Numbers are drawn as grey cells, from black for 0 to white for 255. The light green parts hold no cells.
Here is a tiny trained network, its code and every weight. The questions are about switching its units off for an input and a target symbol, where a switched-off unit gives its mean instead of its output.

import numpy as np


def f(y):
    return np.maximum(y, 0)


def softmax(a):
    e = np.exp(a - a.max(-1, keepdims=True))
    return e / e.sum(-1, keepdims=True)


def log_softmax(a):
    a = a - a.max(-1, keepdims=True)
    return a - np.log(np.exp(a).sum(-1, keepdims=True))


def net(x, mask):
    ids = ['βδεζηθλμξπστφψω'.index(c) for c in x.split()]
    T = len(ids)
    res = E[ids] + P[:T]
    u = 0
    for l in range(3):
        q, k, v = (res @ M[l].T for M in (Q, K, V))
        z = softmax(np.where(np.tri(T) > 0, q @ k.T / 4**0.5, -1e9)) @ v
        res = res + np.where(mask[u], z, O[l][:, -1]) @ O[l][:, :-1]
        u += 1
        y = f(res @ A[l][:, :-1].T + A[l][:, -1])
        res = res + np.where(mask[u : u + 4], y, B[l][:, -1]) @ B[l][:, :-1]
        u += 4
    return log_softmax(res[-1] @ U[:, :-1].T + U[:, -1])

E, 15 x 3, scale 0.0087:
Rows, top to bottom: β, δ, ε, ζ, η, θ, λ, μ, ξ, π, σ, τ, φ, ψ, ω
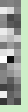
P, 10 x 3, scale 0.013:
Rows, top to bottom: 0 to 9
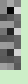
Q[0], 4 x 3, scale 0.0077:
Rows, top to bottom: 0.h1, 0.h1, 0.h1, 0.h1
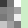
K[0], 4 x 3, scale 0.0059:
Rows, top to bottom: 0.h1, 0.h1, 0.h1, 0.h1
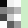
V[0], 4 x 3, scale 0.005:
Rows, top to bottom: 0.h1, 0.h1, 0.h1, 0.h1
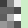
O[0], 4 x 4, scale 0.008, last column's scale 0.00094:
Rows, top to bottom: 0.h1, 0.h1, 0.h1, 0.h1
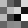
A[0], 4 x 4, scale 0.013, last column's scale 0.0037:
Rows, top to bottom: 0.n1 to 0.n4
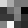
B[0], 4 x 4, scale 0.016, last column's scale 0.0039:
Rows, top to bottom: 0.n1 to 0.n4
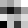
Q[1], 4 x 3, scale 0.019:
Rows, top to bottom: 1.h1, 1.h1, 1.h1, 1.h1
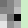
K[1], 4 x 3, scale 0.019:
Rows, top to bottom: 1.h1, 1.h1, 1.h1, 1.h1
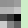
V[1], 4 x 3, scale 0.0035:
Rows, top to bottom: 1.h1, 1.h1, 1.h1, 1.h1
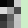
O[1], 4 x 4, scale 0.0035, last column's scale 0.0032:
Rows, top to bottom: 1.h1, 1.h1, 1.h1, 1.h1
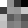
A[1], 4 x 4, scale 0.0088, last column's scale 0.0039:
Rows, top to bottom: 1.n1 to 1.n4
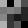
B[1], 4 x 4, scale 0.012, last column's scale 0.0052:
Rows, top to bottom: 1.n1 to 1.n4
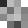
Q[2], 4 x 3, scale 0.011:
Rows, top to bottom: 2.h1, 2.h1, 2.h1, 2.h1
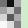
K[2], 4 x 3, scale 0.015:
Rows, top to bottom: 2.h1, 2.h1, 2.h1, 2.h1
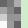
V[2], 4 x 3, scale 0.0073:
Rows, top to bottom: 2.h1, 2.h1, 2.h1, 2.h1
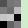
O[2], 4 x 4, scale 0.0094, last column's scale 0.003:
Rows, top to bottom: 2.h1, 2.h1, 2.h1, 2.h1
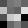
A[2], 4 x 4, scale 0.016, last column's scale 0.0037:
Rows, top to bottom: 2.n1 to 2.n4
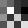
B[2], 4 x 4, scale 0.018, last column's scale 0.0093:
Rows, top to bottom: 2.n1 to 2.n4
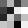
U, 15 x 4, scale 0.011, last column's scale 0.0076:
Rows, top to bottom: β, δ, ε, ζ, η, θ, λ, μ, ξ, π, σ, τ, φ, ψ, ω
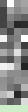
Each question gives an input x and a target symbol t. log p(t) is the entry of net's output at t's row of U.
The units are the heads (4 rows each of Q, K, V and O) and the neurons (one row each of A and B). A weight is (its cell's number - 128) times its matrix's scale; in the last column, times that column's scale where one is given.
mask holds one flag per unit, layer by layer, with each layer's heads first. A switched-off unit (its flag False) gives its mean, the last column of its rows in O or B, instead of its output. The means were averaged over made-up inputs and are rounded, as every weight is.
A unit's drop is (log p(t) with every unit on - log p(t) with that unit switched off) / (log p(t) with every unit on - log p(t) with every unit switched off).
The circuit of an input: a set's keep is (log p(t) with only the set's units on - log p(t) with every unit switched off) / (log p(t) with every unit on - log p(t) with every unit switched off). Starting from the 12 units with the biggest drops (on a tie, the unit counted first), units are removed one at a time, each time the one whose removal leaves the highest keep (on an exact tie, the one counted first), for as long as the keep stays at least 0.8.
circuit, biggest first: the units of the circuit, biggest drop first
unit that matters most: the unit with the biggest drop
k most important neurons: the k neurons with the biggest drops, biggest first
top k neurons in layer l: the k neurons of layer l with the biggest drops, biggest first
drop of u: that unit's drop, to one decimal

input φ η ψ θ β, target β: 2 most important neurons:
[0.n3 2.n2]
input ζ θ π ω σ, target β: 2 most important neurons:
[2.n2 2.n3]
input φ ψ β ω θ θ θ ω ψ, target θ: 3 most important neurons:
[2.n2 0.n4 2.n3]
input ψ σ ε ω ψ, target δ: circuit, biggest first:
[2.n3]
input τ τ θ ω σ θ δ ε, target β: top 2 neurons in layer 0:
[0.n3 0.n4]
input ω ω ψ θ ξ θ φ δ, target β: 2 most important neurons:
[2.n2 2.n3]
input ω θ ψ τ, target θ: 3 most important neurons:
[2.n2 2.n3 0.n4]
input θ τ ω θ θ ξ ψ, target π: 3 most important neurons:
[2.n2 0.n1 0.n2]
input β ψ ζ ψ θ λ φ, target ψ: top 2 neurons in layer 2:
[2.n2 2.n1]
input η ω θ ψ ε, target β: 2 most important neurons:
[0.n3 2.n3]
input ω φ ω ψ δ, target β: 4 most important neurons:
[2.n3 2.n2 2.n4 0.n4]
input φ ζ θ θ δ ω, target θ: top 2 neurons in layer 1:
[1.n3 1.n4]
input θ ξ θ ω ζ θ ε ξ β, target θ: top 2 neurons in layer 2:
[2.n2 2.n3]
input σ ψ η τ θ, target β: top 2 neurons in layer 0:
[0.n4 0.n2]
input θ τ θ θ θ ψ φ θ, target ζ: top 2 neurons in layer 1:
[1.n1 1.n4]
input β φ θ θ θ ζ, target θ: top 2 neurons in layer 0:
[0.n4 0.n1]
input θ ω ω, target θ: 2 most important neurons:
[0.n1 2.n2]
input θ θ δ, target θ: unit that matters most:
2.n3
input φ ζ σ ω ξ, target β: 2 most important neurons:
[2.n3 2.n2]
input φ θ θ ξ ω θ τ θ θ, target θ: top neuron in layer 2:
[2.n2]
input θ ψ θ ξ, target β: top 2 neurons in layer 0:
[0.n1 0.n4]
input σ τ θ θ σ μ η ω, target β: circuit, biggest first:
[0.n3 2.n3]
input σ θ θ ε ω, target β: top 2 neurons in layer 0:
[0.n3 0.n4]
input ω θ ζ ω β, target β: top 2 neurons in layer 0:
[0.n3 0.n4]
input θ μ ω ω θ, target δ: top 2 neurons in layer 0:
[0.n3 0.n1]
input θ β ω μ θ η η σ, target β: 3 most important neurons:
[0.n3 2.n2 2.n3]
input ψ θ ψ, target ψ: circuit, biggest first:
[2.n2]
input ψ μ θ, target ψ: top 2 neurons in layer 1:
[1.n1 1.n4]
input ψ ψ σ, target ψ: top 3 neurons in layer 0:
[0.n1 0.n3 0.n2]
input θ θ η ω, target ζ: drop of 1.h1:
-0.1
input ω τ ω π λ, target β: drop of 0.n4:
0.2
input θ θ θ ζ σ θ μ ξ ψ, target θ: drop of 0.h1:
-0.1
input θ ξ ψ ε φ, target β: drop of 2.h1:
0.0
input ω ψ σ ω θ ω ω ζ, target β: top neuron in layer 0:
[0.n3]
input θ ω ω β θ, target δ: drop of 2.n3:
0.6
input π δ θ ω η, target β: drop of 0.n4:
0.2
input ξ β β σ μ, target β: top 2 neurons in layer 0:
[0.n4 0.n1]
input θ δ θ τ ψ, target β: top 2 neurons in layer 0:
[0.n4 0.n2]
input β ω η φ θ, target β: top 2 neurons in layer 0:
[0.n2 0.n4]
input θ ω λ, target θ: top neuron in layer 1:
[1.n1]
